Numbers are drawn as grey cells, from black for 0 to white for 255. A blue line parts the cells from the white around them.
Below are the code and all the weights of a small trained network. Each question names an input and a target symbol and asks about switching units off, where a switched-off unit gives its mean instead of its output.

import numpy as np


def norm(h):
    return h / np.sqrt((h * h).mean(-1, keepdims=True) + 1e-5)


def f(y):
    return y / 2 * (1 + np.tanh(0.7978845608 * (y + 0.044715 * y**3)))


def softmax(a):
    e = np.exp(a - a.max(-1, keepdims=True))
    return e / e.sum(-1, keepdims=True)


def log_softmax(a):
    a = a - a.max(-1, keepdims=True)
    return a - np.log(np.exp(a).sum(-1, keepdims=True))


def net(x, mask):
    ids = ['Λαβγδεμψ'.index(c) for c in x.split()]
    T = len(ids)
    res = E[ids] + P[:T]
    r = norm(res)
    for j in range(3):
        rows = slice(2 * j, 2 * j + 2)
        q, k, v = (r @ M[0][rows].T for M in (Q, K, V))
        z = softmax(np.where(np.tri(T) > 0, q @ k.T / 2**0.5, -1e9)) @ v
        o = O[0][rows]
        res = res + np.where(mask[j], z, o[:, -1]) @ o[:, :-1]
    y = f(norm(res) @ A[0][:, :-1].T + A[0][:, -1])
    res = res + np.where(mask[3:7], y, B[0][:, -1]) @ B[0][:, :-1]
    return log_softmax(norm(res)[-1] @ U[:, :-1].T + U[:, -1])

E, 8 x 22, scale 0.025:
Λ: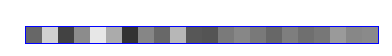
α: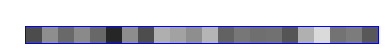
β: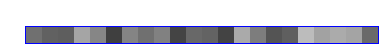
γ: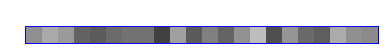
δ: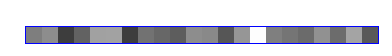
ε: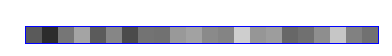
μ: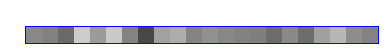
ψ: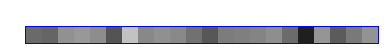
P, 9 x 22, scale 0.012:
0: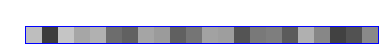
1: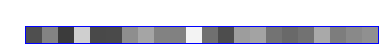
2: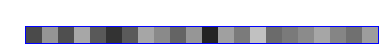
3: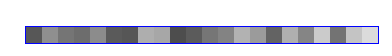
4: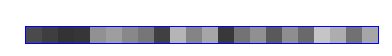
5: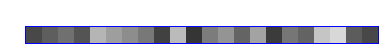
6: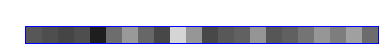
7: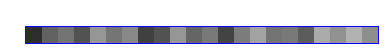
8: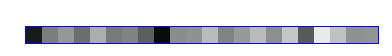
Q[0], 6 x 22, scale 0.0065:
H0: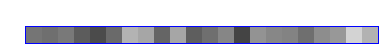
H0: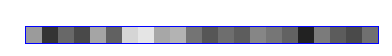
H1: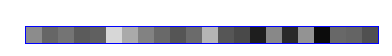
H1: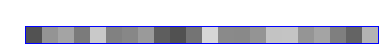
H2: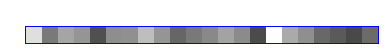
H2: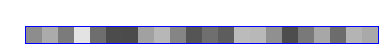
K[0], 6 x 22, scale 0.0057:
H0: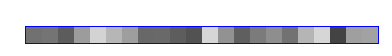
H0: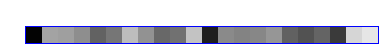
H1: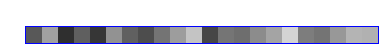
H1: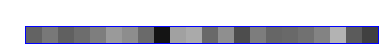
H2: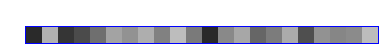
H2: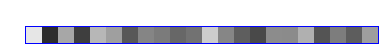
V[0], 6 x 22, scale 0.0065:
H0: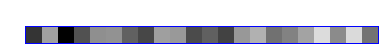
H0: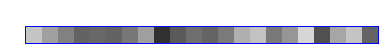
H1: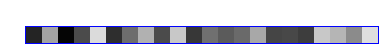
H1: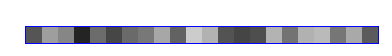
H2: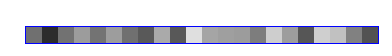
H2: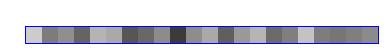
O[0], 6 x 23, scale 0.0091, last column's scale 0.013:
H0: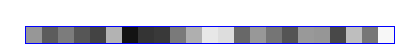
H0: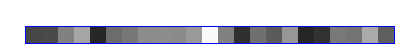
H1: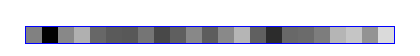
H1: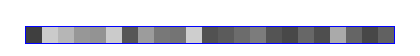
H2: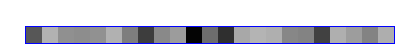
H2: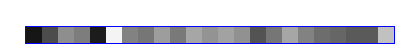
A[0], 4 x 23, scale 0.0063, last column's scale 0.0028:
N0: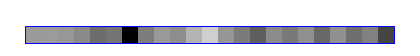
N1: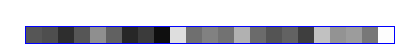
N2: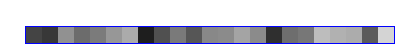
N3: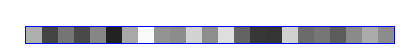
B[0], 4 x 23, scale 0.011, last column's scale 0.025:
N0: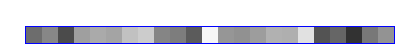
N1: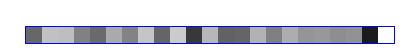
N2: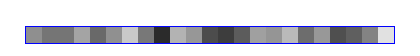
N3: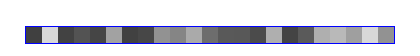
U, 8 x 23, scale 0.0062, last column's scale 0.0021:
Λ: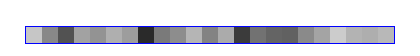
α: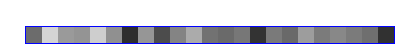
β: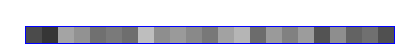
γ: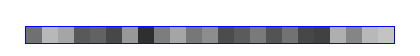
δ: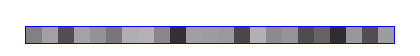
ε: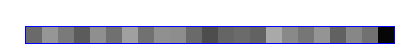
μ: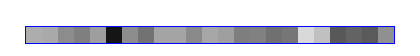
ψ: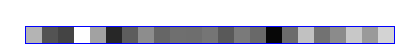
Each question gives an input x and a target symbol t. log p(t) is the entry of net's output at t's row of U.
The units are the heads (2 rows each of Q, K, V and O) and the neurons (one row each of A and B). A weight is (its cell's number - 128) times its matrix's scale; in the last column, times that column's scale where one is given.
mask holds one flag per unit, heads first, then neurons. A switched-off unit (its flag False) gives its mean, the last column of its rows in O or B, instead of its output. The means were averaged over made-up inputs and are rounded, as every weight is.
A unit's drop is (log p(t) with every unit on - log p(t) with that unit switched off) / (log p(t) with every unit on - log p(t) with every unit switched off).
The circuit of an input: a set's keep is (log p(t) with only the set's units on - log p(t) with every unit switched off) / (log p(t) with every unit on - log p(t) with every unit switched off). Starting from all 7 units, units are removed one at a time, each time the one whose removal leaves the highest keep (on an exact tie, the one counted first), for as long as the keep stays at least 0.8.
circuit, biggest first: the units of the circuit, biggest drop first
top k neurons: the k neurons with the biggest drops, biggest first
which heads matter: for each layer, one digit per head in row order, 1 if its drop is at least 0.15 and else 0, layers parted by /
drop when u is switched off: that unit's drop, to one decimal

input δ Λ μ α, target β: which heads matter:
001
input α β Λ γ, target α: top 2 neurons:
N2, N1
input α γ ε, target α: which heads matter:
010
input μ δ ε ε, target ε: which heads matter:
111
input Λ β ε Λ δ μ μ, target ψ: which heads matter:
010
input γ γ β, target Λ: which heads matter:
001
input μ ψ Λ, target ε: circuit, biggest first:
H1, H0
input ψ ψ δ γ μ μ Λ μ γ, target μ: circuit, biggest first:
H2, H0, H1
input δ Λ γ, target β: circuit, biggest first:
H2
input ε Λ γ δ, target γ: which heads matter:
101
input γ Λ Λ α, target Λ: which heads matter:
001
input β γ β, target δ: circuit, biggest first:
H1, H0, H2
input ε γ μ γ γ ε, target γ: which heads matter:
101
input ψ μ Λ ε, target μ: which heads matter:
011
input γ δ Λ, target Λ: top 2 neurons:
N3, N1
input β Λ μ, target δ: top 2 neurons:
N0, N3
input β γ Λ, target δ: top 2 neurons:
N0, N3
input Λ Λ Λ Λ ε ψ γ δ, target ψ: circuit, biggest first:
H1
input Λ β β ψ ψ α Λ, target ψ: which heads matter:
011
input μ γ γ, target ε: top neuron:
N1
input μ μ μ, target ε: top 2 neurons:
N1, N0
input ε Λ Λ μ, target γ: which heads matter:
001
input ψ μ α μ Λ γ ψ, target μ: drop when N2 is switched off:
0.1
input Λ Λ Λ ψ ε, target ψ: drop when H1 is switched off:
0.9
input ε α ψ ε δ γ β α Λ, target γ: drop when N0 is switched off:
0.1
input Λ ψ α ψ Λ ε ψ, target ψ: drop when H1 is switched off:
0.6
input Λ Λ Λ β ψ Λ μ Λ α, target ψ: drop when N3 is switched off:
0.0
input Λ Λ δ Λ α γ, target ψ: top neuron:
N3
